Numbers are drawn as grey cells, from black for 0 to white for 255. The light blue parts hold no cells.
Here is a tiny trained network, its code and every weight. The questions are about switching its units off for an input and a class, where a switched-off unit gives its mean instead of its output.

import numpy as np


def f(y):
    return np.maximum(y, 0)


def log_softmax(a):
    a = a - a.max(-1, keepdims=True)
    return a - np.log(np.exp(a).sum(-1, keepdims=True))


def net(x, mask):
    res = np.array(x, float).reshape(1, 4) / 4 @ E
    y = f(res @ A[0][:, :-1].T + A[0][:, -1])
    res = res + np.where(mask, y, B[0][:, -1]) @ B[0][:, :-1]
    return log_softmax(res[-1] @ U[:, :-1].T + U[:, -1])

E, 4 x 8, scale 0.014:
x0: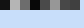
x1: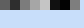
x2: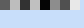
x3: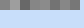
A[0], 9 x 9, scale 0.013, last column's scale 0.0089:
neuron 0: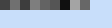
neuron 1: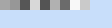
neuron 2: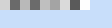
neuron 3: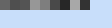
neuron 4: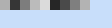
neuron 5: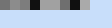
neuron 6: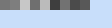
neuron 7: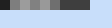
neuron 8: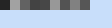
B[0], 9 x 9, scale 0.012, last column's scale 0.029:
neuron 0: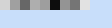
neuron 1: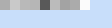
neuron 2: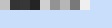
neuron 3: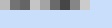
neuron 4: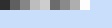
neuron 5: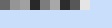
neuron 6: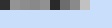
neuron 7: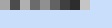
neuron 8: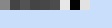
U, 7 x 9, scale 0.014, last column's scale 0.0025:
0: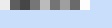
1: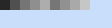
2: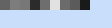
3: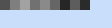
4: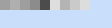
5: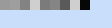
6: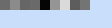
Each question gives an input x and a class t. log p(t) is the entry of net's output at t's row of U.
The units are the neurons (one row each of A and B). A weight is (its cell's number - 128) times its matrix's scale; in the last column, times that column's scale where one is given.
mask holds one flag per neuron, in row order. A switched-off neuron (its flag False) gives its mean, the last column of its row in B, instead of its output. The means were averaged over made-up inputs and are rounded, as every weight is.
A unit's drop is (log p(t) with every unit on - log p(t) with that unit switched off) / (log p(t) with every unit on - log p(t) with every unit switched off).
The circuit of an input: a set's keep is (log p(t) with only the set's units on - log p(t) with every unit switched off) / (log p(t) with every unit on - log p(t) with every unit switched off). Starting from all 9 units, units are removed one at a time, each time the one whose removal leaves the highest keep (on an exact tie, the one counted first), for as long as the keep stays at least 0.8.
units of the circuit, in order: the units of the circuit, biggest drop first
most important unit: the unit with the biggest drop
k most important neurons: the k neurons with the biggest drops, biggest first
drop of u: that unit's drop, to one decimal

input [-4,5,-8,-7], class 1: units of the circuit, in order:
neuron 4
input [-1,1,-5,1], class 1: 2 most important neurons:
neuron 0; neuron 6
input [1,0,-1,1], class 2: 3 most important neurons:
neuron 0; neuron 4; neuron 3
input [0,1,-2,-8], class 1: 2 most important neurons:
neuron 0; neuron 8
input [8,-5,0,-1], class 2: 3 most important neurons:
neuron 5; neuron 0; neuron 1
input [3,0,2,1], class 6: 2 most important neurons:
neuron 2; neuron 3
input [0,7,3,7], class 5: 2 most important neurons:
neuron 2; neuron 8
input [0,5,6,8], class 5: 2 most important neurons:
neuron 2; neuron 1
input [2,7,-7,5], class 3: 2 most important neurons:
neuron 7; neuron 5
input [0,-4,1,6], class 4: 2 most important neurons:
neuron 8; neuron 0
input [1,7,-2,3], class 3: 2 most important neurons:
neuron 7; neuron 2
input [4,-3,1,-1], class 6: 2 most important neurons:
neuron 8; neuron 2
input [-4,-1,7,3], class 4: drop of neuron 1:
0.2
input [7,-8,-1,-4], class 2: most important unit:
neuron 5
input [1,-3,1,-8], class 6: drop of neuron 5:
0.1
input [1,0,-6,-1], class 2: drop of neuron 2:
0.3
